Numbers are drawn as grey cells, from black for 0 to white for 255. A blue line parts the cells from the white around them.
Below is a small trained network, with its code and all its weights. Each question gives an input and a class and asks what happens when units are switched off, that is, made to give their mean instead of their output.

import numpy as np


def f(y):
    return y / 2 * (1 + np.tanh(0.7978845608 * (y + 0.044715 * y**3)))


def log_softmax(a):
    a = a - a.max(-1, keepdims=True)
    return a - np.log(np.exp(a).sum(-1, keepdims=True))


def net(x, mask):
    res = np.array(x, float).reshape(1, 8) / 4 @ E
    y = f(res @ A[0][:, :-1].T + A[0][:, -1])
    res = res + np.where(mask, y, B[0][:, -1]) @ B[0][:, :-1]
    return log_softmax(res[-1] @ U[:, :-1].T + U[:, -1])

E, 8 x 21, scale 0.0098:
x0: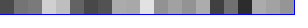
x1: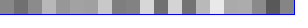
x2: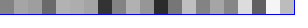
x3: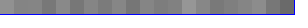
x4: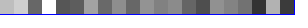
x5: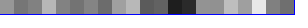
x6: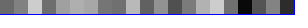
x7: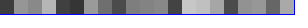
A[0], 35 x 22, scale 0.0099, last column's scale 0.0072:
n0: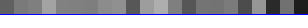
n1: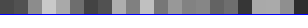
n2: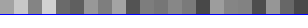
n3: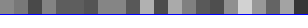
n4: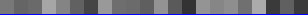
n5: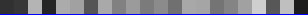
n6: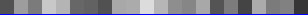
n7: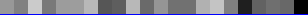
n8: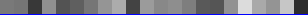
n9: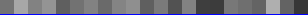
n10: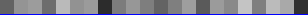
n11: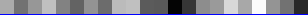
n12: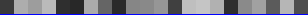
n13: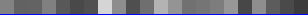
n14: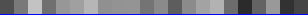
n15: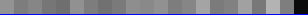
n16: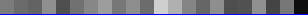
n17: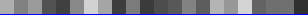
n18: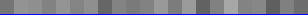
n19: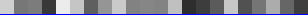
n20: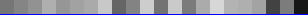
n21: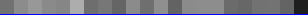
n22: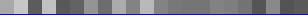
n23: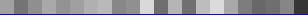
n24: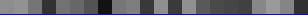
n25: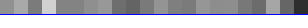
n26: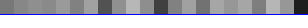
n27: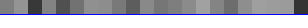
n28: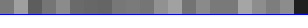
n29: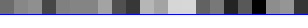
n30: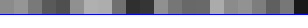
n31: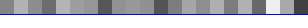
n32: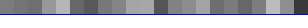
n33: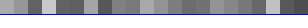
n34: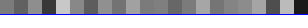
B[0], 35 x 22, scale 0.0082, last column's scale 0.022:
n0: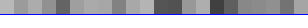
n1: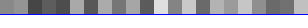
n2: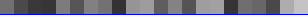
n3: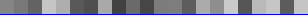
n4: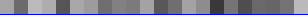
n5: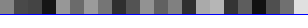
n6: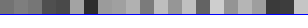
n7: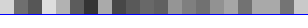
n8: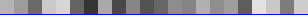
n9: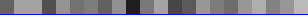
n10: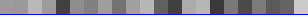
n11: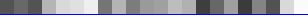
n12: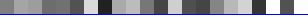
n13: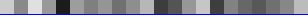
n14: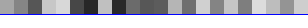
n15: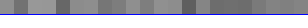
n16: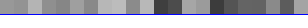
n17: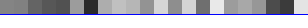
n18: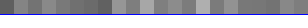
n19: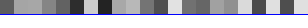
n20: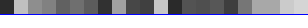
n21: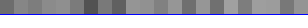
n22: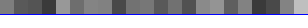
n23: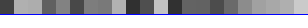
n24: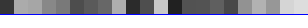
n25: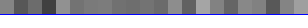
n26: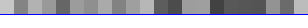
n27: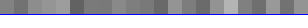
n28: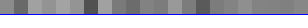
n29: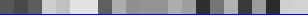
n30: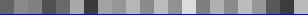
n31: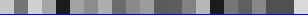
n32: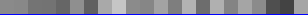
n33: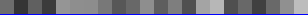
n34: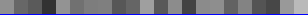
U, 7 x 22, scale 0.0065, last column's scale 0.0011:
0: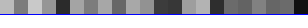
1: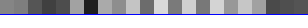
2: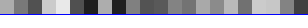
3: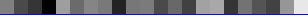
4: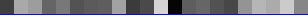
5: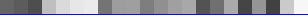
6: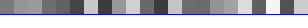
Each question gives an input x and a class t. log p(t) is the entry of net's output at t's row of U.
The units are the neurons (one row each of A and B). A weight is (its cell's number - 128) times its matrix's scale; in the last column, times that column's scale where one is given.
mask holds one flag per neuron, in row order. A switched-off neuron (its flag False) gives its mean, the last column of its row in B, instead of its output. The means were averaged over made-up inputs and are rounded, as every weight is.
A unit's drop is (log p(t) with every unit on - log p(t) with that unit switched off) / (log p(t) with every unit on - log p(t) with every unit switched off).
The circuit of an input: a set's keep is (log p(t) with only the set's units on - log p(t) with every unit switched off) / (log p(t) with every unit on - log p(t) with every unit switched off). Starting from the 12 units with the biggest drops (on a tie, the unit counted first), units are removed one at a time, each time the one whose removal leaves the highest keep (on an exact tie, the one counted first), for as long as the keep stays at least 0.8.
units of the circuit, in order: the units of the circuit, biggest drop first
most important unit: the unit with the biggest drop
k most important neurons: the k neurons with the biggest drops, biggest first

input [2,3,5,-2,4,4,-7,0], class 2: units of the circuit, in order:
(n8)
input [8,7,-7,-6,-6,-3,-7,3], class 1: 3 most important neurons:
(n6 n1 n31)
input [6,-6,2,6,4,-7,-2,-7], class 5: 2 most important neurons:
(n29 n12)
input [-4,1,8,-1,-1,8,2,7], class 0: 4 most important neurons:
(n31 n10 n26 n29)
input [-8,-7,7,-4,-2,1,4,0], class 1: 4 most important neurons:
(n17 n30 n13 n4)
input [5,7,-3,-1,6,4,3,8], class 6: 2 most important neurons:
(n12 n24)
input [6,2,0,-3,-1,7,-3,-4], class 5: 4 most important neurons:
(n11 n17 n30 n4)
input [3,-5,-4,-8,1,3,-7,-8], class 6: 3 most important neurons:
(n19 n14 n7)
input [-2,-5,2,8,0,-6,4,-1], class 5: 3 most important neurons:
(n29 n20 n23)
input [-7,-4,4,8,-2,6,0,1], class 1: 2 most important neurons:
(n17 n29)
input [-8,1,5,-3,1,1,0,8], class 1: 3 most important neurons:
(n17 n19 n30)
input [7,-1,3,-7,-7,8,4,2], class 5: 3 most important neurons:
(n11 n17 n30)
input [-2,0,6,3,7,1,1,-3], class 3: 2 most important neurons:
(n2 n33)
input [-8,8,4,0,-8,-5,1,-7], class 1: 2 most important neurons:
(n17 n30)
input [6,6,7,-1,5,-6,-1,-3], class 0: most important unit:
n31
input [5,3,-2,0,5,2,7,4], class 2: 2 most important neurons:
(n14 n7)
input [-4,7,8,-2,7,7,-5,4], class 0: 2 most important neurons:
(n31 n26)
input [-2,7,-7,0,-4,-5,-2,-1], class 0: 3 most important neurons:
(n13 n24 n16)
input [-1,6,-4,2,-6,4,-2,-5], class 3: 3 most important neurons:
(n5 n24 n34)
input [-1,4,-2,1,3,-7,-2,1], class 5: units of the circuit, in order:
(n29)
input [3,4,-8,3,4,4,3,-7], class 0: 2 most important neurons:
(n13 n12)
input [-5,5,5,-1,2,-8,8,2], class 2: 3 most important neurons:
(n14 n7 n11)
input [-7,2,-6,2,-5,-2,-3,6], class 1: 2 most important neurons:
(n30 n17)
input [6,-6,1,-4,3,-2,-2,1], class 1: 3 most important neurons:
(n6 n1 n20)
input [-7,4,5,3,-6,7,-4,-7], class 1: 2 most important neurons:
(n17 n12)
